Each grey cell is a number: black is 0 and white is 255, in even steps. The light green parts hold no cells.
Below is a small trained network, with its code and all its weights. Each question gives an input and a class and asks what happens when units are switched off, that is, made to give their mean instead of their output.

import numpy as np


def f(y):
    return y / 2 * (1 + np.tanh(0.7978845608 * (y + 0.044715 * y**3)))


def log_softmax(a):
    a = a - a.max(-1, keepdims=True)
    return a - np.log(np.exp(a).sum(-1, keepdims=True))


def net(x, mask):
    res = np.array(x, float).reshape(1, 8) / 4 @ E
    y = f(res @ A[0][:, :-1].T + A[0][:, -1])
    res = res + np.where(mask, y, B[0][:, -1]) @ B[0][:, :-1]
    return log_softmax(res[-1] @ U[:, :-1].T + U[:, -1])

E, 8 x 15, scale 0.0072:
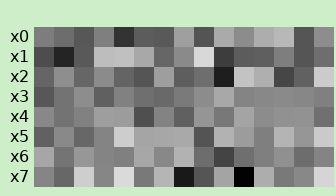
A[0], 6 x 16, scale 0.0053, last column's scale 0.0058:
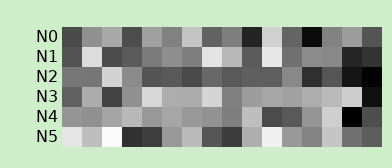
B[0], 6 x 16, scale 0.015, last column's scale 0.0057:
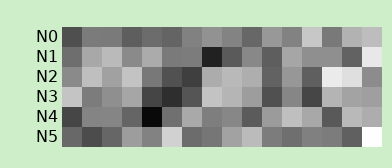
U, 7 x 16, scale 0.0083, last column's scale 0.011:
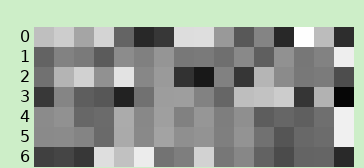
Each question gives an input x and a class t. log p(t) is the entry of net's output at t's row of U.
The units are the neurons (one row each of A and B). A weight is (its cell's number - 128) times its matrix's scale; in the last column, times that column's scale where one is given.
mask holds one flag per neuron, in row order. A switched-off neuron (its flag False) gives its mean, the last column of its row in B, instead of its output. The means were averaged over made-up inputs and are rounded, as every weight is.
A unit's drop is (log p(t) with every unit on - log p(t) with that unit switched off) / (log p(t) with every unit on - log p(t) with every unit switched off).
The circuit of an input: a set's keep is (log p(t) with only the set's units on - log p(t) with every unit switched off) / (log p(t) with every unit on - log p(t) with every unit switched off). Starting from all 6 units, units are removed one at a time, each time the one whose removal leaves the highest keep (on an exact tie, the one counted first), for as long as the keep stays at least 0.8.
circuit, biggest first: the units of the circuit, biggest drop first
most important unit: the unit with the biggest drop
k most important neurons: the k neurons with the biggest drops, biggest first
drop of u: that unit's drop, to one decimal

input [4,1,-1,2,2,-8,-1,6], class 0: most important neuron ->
(N2)
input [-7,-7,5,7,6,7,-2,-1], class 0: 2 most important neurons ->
(N3 N4)
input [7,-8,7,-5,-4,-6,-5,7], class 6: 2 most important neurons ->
(N5 N1)
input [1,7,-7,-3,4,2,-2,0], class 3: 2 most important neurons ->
(N4 N5)
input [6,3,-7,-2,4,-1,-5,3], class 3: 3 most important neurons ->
(N4 N1 N5)
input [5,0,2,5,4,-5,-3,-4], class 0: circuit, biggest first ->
(N2 N4)
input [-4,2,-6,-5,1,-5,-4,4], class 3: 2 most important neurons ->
(N4 N1)
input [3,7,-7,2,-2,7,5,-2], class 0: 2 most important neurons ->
(N3 N5)
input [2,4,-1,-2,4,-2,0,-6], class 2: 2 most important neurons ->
(N1 N5)
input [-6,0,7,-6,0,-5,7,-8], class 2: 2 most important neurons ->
(N1 N4)
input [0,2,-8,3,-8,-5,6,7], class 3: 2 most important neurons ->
(N4 N1)
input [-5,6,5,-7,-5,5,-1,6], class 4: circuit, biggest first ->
(N1 N5)
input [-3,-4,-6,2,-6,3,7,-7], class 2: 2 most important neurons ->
(N1 N0)
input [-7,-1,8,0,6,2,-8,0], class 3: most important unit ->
N0
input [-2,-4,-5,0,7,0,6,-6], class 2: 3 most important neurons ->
(N1 N0 N3)
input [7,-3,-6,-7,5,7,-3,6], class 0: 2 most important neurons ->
(N3 N1)
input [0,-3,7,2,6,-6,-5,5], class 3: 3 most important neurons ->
(N0 N1 N3)
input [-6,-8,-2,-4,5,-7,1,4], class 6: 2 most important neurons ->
(N5 N3)
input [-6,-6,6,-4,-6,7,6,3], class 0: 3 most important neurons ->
(N3 N4 N1)
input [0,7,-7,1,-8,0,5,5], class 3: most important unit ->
N4
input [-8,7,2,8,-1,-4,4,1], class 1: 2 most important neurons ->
(N5 N0)
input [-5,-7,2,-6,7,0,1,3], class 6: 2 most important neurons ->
(N5 N1)
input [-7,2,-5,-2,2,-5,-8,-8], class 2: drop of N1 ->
0.9
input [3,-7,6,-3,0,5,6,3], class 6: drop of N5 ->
0.8
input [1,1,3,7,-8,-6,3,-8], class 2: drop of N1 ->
0.9
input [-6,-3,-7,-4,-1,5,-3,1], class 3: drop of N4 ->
1.1
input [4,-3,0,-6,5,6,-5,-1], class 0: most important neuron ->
(N3)
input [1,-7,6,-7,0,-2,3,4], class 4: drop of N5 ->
0.3
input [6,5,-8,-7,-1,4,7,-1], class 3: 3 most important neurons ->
(N4 N5 N1)
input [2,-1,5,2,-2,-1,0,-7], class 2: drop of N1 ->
0.8
